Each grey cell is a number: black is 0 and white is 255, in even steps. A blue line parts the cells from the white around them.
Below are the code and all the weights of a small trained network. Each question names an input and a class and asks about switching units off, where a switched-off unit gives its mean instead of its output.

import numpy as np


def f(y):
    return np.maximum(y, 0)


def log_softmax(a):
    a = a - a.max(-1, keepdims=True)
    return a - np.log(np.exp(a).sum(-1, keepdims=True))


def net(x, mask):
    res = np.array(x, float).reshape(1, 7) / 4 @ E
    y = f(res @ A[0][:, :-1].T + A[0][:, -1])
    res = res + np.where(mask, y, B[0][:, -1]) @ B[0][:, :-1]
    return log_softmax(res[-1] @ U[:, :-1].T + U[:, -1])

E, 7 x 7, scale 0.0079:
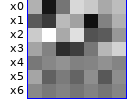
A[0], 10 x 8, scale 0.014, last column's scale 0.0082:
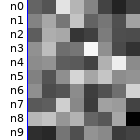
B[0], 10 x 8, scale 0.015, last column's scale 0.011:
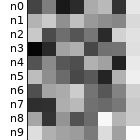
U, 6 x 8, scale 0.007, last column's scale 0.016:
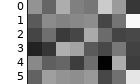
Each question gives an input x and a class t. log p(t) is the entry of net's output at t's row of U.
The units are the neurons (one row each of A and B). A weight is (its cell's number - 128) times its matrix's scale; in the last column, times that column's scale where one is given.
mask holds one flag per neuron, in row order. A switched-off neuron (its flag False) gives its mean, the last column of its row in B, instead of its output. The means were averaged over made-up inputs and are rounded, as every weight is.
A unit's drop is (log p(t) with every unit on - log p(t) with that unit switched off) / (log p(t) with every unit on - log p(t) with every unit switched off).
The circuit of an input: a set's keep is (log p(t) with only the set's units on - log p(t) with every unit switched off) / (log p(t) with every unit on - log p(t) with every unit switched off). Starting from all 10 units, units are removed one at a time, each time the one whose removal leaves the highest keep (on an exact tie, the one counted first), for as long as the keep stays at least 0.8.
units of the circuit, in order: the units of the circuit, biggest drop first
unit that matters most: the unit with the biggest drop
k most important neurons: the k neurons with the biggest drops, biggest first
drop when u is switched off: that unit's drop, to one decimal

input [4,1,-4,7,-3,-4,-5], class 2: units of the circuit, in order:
[n4]
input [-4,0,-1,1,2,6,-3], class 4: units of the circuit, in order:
[n2, n1]
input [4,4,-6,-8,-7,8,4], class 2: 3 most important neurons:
[n0, n1, n8]
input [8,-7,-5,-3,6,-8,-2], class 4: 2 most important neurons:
[n5, n7]
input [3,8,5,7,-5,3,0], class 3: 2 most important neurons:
[n0, n7]
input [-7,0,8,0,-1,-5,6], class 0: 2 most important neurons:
[n8, n5]
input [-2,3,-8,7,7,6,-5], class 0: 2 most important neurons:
[n9, n0]
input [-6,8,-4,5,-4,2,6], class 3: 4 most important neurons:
[n7, n6, n5, n0]
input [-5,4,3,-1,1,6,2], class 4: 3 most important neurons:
[n2, n3, n9]
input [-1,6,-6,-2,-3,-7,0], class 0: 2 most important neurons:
[n9, n3]
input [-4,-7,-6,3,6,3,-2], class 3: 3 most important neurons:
[n3, n8, n1]
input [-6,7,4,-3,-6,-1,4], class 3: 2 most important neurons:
[n7, n5]
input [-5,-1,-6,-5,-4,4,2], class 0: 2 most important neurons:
[n9, n5]
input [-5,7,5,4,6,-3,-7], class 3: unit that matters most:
n7
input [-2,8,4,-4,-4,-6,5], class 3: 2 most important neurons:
[n7, n9]
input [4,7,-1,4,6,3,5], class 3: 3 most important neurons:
[n7, n0, n9]
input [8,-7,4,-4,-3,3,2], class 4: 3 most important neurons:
[n5, n7, n6]
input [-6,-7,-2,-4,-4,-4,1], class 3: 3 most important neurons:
[n3, n5, n4]
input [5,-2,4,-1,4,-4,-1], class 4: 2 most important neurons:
[n5, n9]
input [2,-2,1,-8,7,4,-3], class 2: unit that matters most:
n0
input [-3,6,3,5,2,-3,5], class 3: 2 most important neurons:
[n7, n0]
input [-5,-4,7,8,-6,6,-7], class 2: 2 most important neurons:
[n4, n9]
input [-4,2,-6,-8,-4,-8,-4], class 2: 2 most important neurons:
[n0, n8]
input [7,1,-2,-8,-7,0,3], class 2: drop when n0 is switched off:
2.0
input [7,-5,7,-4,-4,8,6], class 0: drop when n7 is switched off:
0.1
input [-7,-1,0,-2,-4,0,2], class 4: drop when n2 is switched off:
1.1
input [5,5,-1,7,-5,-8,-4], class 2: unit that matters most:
n4
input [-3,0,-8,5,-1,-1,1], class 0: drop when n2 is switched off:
0.0
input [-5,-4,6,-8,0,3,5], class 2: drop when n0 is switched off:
1.5
